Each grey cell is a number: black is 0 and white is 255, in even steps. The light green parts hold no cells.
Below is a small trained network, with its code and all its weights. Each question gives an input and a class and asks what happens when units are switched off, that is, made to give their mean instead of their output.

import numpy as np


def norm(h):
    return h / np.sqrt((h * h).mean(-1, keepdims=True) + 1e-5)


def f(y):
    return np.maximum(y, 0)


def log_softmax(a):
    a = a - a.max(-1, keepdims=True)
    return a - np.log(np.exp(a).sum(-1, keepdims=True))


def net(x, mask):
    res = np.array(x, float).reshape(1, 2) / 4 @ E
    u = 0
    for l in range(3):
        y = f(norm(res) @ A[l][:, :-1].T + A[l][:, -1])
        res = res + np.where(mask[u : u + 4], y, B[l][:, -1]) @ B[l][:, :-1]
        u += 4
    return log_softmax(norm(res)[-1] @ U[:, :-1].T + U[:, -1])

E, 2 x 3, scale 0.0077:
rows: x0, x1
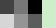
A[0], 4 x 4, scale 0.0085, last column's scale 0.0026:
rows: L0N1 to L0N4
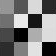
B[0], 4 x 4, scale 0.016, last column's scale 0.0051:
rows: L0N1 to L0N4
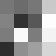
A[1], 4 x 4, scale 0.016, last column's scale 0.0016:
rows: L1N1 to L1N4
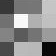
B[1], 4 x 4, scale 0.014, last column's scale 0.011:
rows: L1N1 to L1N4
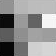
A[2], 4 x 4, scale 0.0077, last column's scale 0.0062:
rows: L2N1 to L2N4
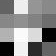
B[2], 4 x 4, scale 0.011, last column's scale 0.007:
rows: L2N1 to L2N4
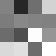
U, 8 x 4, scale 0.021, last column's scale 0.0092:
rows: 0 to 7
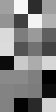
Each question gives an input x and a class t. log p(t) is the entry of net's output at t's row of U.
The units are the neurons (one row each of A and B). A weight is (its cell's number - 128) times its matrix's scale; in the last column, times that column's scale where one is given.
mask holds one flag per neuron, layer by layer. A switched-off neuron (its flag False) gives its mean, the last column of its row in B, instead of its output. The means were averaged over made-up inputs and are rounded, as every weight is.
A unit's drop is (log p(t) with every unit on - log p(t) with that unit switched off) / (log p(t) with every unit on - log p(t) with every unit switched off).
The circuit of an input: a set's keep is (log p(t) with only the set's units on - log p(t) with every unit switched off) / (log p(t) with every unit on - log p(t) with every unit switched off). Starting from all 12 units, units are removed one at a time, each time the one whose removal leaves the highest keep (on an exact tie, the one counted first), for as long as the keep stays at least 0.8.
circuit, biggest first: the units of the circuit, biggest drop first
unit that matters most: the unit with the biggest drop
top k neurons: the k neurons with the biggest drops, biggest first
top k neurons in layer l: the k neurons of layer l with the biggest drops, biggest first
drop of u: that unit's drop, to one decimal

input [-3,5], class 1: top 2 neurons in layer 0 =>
(L0N3 L0N4)
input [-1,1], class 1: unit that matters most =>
L1N2
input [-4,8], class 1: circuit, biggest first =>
(L0N3 L1N2)
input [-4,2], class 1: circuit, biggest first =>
(L1N2 L0N3)
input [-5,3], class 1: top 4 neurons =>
(L0N3 L1N2 L0N4 L1N4)
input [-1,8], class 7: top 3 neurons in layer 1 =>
(L1N2 L1N1 L1N4)
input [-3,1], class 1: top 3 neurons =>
(L1N2 L0N1 L0N3)
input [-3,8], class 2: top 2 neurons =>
(L0N3 L1N4)
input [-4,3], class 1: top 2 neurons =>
(L1N2 L0N3)
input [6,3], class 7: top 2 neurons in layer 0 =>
(L0N2 L0N3)
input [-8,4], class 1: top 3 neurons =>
(L0N3 L0N4 L1N4)
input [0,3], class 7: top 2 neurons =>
(L1N2 L0N3)
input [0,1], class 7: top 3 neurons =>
(L0N3 L1N2 L0N4)
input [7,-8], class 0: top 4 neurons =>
(L1N4 L2N4 L0N4 L0N2)
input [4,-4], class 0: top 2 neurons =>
(L1N4 L0N4)
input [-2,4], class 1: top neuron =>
(L1N2)
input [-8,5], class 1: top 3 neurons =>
(L0N3 L0N4 L1N4)
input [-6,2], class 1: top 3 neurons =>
(L0N3 L1N2 L0N4)
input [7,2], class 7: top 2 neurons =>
(L0N2 L0N3)
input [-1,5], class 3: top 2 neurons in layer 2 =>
(L2N1 L2N4)
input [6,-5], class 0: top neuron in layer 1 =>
(L1N4)
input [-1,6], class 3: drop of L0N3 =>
0.4
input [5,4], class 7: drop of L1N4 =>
0.0
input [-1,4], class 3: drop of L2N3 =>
0.1
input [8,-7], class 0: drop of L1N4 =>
0.5
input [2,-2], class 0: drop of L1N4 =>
0.4
